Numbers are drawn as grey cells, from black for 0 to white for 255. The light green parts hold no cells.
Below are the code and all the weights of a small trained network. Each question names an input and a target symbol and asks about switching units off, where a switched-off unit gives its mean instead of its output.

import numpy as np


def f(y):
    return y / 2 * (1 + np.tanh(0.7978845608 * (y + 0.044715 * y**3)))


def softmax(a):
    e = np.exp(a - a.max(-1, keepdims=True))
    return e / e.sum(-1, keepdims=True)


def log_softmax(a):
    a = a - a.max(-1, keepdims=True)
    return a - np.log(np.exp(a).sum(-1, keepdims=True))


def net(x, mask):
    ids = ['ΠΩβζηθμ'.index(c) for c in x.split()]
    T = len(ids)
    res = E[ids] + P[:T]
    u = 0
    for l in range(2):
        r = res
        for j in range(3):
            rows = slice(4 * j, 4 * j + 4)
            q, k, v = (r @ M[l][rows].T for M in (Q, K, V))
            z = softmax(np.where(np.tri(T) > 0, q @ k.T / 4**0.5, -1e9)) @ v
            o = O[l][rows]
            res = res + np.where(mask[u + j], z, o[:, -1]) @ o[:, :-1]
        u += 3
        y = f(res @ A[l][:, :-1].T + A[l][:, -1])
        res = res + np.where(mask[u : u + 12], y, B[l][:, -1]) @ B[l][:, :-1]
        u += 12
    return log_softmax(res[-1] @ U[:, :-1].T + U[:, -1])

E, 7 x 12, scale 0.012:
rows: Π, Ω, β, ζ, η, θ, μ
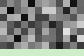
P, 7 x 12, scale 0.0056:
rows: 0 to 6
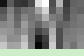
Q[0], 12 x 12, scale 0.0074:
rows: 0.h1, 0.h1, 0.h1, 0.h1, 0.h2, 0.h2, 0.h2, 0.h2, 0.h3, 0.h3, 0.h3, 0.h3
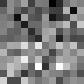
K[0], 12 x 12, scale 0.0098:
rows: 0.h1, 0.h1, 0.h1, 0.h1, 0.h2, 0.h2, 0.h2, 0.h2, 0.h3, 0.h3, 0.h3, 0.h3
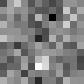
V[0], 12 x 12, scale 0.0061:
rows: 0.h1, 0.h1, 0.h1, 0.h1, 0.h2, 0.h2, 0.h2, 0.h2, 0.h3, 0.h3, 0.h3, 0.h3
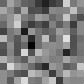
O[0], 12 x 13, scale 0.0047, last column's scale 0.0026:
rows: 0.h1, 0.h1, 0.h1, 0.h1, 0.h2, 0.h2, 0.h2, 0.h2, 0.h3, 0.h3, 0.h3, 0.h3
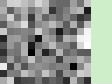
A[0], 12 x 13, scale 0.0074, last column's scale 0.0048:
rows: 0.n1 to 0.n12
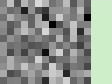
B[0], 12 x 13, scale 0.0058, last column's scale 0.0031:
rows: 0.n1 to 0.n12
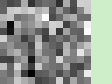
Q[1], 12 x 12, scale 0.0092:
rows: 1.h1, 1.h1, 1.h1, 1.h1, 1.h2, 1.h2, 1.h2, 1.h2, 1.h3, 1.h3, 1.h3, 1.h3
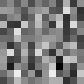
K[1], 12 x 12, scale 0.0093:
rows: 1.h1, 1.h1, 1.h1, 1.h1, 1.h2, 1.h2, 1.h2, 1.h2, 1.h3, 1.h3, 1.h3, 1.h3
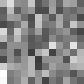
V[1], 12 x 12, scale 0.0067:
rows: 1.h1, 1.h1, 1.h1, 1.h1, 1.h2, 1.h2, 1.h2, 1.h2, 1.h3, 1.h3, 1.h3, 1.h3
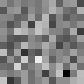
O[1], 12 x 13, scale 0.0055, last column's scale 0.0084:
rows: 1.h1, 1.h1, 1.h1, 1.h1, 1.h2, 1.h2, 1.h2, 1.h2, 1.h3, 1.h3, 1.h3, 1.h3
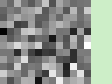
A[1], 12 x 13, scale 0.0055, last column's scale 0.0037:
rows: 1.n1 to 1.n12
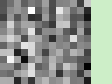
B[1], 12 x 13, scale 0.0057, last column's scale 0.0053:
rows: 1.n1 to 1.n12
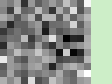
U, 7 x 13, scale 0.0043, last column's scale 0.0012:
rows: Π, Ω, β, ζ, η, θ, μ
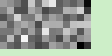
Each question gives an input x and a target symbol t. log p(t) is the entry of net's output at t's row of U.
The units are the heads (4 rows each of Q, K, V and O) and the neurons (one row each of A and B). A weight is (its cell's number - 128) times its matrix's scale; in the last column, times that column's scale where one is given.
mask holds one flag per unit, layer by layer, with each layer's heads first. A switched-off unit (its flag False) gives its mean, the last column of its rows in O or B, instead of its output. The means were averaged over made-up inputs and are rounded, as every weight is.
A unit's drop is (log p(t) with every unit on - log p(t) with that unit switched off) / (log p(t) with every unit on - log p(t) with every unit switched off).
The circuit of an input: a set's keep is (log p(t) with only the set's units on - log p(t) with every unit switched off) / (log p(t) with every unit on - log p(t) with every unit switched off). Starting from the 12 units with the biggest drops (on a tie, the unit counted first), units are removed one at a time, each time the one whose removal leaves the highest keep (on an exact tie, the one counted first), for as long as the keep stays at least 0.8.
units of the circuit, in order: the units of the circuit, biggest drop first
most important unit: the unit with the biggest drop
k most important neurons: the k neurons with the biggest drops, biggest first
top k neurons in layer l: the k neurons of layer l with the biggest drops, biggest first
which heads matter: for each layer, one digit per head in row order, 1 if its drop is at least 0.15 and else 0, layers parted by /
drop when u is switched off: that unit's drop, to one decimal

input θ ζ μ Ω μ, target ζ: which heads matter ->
100 / 001
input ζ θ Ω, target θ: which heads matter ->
000 / 001
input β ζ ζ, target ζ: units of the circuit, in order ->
(0.n4; 1.h3; 0.h1)
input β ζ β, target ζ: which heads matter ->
100 / 001
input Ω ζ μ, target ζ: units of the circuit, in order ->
(1.h3; 0.n4; 0.h1)
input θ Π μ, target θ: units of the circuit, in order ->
(1.h3; 0.h2)
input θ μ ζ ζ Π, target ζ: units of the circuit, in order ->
(1.h3; 0.h1; 0.n4)
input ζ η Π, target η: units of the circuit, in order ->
(1.h3; 0.h2; 1.n1)
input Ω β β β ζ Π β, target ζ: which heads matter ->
110 / 001
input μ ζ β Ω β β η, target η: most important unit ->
0.h2
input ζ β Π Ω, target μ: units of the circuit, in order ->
(1.h2; 0.n11; 0.h1)
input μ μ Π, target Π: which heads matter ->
111 / 110
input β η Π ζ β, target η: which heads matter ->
110 / 011
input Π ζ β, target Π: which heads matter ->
011 / 011
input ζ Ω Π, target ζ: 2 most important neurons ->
(0.n4; 0.n11)
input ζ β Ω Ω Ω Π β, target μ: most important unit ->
0.n11
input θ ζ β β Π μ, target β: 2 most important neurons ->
(0.n5; 0.n4)
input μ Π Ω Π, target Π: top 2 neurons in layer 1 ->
(1.n12; 1.n9)
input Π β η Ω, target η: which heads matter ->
110 / 101
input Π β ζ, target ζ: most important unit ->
0.n4
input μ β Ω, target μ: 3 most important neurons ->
(0.n11; 0.n5; 1.n11)
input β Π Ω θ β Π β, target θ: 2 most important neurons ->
(0.n4; 1.n1)
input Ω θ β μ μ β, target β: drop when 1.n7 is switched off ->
0.1
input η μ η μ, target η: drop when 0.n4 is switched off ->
-0.1
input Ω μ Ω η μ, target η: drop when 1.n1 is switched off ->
0.2
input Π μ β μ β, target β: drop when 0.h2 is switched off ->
0.2
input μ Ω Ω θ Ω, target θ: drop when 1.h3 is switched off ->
0.5
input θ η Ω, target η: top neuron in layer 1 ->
(1.n1)
